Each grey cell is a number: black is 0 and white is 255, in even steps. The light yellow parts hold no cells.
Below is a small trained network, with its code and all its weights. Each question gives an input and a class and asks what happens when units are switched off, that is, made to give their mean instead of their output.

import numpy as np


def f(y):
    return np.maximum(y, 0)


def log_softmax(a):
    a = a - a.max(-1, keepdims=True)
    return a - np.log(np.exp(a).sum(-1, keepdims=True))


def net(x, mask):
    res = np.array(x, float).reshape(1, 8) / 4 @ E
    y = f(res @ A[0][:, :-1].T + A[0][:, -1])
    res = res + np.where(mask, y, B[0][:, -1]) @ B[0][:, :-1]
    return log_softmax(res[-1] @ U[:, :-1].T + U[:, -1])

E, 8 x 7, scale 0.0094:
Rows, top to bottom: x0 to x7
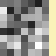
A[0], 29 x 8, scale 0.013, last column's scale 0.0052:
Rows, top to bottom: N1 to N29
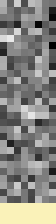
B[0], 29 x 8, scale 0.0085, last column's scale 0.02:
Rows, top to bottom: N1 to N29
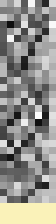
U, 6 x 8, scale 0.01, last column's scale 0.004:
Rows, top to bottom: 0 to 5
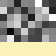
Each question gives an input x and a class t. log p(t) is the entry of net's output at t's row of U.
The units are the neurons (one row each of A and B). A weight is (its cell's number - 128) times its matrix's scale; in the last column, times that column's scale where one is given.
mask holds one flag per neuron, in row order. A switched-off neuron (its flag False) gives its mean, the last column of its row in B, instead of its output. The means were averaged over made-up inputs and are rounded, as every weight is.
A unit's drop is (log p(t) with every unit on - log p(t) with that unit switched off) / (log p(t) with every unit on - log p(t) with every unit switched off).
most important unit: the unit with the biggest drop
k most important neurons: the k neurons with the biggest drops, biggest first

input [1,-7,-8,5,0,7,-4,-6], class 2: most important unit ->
N28
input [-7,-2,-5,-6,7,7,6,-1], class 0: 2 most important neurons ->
[N17; N16]
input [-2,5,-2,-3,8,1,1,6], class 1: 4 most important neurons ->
[N21; N9; N10; N29]
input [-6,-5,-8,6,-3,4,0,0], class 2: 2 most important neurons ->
[N28; N1]
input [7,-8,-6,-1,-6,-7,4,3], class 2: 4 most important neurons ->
[N28; N12; N8; N7]
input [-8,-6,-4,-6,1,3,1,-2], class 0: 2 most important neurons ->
[N17; N16]
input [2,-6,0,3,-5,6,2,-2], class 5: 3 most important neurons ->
[N6; N1; N21]
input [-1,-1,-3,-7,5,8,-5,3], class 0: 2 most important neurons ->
[N17; N15]
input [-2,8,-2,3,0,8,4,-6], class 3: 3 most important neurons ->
[N1; N5; N27]
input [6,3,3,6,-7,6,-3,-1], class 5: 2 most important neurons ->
[N6; N22]
